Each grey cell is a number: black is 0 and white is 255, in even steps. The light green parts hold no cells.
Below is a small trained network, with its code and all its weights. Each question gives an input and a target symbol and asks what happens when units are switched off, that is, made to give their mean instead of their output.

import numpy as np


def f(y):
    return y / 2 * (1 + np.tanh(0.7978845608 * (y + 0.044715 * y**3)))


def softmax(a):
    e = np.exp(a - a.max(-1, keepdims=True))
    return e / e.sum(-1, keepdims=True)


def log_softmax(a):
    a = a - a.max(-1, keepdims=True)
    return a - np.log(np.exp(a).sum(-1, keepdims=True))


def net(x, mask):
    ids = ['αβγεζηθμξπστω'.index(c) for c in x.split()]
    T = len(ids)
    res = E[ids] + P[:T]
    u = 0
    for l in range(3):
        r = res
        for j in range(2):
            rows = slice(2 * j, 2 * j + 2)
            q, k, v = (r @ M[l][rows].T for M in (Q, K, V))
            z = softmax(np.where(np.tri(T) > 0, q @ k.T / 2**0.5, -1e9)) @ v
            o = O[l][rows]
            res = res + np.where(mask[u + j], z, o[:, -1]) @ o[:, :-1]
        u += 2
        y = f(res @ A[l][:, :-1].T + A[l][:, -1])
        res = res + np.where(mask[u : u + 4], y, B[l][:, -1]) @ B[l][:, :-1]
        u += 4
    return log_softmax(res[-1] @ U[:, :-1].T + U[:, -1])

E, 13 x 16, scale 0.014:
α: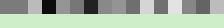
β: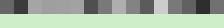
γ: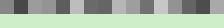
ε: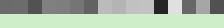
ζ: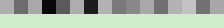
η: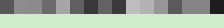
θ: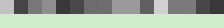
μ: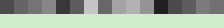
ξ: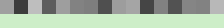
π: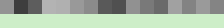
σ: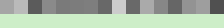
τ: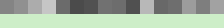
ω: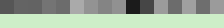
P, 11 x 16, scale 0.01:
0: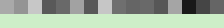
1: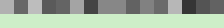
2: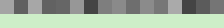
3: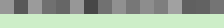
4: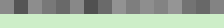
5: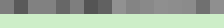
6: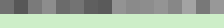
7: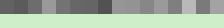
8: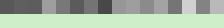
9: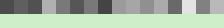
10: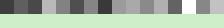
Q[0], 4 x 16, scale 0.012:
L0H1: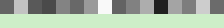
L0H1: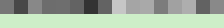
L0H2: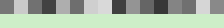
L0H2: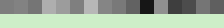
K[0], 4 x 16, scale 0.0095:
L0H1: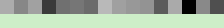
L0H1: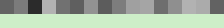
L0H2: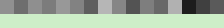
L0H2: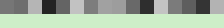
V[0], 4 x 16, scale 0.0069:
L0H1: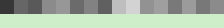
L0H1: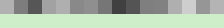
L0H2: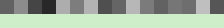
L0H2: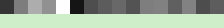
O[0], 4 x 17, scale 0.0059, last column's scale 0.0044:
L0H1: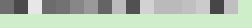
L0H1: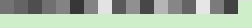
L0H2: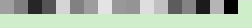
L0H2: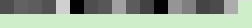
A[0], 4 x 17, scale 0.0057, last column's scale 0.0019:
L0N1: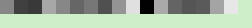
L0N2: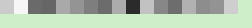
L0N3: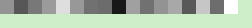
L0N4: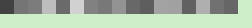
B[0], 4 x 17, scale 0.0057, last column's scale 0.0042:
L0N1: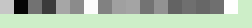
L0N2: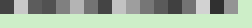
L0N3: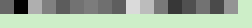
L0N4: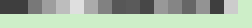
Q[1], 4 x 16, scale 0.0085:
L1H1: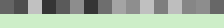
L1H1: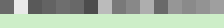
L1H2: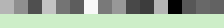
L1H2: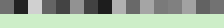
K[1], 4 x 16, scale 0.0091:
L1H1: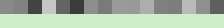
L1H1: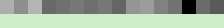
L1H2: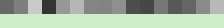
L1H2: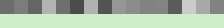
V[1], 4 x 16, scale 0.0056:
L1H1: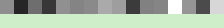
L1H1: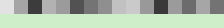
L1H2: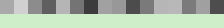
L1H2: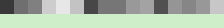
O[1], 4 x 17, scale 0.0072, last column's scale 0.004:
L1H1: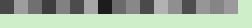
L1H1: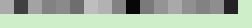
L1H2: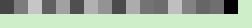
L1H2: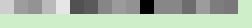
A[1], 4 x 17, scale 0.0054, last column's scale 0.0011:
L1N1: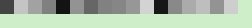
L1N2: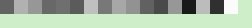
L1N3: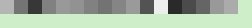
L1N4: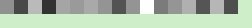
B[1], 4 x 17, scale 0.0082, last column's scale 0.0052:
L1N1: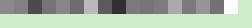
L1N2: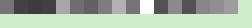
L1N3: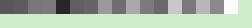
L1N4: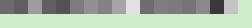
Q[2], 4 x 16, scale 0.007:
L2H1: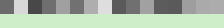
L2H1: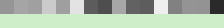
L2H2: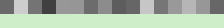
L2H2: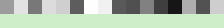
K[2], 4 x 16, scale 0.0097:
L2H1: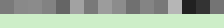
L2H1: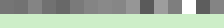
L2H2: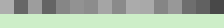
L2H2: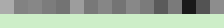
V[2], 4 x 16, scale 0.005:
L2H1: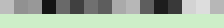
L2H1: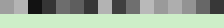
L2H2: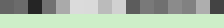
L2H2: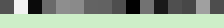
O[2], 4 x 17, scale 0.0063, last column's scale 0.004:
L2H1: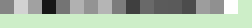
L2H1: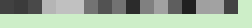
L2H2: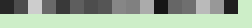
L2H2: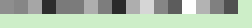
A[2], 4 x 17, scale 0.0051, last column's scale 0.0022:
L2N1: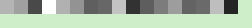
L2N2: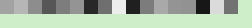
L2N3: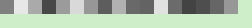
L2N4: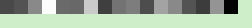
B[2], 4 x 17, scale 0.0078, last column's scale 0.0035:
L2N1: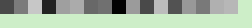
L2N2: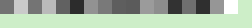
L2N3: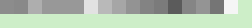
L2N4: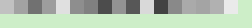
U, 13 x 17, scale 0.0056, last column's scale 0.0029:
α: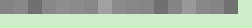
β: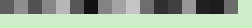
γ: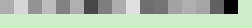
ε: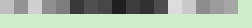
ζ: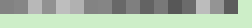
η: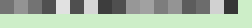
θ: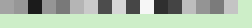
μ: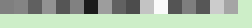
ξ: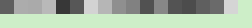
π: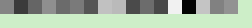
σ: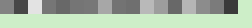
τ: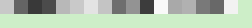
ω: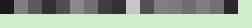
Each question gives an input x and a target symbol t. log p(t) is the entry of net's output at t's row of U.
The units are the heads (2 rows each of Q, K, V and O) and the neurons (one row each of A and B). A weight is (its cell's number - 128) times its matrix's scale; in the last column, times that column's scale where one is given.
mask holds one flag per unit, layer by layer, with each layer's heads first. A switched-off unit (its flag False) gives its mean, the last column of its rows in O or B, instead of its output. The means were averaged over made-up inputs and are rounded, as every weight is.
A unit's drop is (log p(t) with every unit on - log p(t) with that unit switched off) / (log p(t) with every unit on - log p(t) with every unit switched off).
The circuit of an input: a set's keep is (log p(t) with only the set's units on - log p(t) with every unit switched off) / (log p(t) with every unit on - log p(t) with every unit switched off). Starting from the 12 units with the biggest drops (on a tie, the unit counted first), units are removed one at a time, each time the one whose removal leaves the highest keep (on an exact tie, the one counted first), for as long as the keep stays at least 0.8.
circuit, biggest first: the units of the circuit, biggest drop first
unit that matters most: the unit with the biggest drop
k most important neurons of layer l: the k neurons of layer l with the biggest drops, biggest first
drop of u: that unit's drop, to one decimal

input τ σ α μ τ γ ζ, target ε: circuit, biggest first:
(L0H2; L1N1; L0N1)
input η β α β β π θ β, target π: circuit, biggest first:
(L2H2; L0H1; L1N3)
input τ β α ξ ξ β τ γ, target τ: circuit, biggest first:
(L2H2; L0N1)
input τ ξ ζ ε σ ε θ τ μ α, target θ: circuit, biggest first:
(L0H1; L1H2)
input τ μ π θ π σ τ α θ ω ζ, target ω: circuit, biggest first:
(L1H2; L1N1; L1N4)
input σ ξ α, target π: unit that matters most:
L1N4
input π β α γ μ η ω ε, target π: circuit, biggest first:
(L0H1; L2H2; L1H1)
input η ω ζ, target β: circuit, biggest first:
(L0H2; L0H1)
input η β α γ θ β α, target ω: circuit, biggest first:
(L1H2; L1N4)
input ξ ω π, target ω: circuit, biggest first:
(L1H1; L0N3)
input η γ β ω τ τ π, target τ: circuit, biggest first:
(L2H2; L0N1; L0H2)
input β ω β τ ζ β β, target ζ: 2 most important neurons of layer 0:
(L0N4; L0N1)
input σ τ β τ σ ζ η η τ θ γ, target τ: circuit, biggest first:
(L0N1; L2H2)
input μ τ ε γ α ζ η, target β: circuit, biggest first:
(L0H2)
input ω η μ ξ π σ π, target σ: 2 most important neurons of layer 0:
(L0N3; L0N2)
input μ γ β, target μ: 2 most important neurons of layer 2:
(L2N1; L2N2)
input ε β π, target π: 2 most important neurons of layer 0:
(L0N3; L0N1)
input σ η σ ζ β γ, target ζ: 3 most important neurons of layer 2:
(L2N1; L2N4; L2N3)
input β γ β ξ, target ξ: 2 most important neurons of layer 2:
(L2N2; L2N3)
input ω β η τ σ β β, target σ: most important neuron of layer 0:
(L0N2)
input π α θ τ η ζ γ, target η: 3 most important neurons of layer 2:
(L2N4; L2N1; L2N2)
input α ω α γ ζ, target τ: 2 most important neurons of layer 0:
(L0N4; L0N1)
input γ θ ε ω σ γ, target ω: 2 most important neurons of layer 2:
(L2N3; L2N4)
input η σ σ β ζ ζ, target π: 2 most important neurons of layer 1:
(L1N4; L1N1)
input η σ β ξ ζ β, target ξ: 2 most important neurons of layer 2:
(L2N3; L2N2)
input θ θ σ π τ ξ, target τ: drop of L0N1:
0.3
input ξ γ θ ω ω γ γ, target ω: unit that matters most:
L1H1
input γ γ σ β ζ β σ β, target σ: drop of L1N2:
0.0
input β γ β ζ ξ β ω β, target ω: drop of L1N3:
0.1
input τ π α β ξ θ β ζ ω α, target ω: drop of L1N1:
0.2
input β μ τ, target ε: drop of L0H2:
0.3
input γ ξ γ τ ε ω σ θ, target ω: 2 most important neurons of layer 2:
(L2N4; L2N3)
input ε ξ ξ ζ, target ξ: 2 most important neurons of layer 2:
(L2N2; L2N3)
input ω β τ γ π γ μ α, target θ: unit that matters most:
L0N2
